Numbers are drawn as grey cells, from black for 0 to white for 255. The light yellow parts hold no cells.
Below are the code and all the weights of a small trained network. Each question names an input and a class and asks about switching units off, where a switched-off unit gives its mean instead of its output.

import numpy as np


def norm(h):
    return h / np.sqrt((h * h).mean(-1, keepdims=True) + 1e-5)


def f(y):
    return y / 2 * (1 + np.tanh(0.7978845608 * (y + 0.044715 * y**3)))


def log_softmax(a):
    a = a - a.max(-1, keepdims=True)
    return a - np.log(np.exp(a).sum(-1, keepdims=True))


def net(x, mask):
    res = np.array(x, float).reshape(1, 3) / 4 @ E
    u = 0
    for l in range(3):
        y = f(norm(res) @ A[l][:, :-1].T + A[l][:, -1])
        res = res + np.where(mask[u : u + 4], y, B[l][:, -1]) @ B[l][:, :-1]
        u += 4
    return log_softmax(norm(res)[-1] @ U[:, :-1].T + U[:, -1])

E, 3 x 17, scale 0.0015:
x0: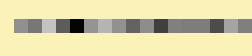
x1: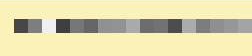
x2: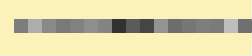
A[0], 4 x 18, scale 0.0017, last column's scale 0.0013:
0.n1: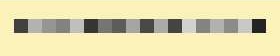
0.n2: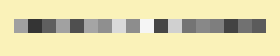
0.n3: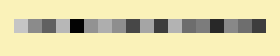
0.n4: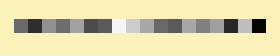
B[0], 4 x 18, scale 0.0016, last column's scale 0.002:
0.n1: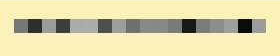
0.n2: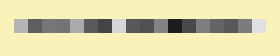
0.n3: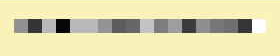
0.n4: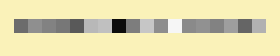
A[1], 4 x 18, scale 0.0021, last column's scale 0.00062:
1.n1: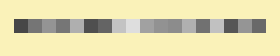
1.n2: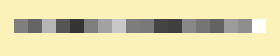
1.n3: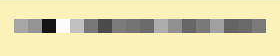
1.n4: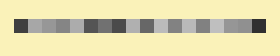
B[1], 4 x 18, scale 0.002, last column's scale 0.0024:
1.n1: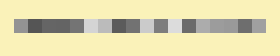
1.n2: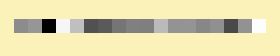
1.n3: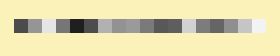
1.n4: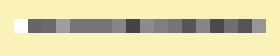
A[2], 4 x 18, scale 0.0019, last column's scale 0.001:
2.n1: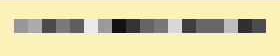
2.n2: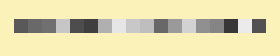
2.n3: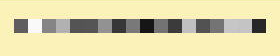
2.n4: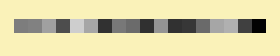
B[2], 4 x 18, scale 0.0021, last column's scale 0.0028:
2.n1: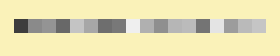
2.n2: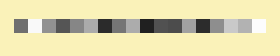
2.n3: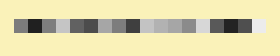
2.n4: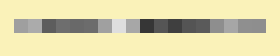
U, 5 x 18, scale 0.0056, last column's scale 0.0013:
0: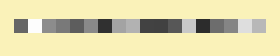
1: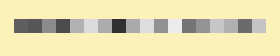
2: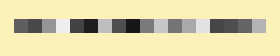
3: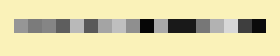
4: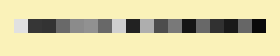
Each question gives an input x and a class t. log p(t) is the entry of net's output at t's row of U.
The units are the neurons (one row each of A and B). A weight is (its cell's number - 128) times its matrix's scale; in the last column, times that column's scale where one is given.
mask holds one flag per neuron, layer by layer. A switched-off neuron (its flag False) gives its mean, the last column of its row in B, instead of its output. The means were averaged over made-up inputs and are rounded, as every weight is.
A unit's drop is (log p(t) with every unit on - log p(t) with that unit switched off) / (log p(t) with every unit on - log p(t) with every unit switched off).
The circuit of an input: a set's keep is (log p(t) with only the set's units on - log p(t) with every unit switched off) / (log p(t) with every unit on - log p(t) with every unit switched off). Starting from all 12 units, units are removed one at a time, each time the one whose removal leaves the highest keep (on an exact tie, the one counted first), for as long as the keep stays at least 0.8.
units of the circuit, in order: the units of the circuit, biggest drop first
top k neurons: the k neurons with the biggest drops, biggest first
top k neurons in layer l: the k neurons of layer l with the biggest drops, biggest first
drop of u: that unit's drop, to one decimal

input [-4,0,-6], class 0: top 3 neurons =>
0.n3; 1.n3; 2.n2
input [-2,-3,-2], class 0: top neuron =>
2.n2
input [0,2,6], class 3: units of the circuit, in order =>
1.n3; 2.n4
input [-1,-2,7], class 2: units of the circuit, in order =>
0.n3; 2.n3
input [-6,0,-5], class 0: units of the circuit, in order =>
1.n3; 2.n2
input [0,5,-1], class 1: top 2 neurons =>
1.n3; 1.n1
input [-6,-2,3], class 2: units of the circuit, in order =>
1.n3; 2.n3
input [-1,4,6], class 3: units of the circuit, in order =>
1.n3; 2.n4
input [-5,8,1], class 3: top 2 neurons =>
0.n1; 2.n4
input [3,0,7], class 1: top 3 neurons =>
2.n1; 1.n3; 0.n2
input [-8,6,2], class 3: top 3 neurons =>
2.n4; 0.n1; 1.n4
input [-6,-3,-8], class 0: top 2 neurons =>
1.n3; 2.n2
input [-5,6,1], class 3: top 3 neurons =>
0.n1; 2.n4; 2.n3
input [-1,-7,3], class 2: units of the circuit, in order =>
1.n3
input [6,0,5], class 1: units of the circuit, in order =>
2.n1; 1.n3
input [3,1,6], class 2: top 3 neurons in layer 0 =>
0.n4; 0.n3; 0.n1
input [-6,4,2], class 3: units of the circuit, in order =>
0.n1; 2.n4
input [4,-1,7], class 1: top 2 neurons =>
2.n1; 1.n3
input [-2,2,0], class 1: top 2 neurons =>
0.n2; 0.n4
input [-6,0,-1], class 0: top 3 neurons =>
0.n3; 1.n3; 2.n2
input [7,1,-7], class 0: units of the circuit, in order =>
2.n2
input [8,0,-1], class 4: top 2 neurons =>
0.n3; 1.n3
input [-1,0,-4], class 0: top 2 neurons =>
0.n3; 0.n2
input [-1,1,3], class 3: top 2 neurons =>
0.n1; 2.n2
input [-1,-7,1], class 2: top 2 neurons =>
1.n3; 2.n3
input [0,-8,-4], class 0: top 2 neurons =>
1.n3; 2.n2
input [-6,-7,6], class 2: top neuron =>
1.n3
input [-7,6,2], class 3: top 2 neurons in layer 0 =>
0.n1; 0.n3
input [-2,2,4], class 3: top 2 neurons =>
0.n1; 2.n2
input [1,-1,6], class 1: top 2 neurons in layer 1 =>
1.n3; 1.n2
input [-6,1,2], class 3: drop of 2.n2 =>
0.2
